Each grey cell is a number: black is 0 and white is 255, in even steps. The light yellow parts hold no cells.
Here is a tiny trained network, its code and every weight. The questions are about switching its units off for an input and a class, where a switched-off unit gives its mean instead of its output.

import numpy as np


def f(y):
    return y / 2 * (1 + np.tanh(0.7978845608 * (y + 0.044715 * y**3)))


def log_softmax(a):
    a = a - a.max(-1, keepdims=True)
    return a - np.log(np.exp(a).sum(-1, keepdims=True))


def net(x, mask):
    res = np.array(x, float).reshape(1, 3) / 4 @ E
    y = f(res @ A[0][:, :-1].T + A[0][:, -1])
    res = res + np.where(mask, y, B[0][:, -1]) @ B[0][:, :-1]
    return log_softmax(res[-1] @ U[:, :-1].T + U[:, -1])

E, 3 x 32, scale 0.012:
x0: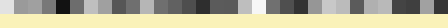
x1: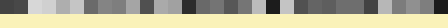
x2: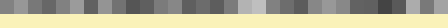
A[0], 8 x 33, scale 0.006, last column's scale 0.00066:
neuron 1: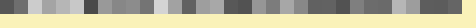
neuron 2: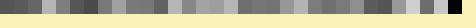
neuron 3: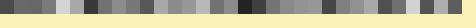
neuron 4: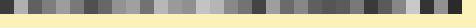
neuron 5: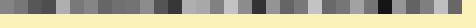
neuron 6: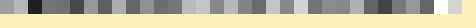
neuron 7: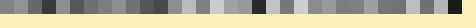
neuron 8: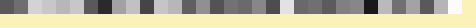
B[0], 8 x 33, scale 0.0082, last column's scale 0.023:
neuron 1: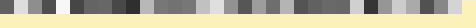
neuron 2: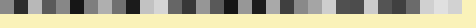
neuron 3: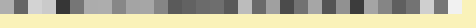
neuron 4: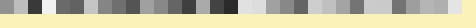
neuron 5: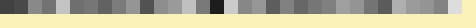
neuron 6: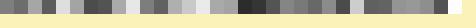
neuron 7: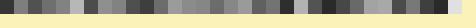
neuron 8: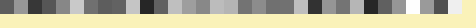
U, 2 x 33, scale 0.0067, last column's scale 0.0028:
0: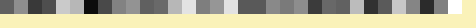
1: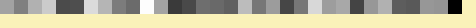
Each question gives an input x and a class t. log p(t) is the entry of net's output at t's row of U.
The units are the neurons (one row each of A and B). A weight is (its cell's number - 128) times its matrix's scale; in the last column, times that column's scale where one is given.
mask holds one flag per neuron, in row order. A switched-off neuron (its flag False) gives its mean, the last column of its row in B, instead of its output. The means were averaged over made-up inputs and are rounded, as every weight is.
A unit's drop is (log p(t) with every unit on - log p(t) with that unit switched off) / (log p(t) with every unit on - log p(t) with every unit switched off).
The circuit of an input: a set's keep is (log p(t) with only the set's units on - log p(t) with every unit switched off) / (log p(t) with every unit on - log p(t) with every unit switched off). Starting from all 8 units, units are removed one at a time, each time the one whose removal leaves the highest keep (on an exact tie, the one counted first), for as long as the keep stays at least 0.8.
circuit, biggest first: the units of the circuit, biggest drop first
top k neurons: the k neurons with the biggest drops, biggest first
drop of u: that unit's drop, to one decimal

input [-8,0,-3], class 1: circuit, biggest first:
(neuron 3)
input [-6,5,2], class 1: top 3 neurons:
(neuron 3; neuron 4; neuron 6)
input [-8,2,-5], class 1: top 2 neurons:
(neuron 3; neuron 4)
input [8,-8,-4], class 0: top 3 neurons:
(neuron 3; neuron 4; neuron 2)
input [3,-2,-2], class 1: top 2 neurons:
(neuron 8; neuron 6)
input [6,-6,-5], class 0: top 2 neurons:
(neuron 3; neuron 4)
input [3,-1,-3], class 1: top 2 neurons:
(neuron 6; neuron 8)
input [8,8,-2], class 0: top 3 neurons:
(neuron 3; neuron 4; neuron 2)
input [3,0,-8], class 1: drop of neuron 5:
0.1
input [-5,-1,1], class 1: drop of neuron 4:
0.2
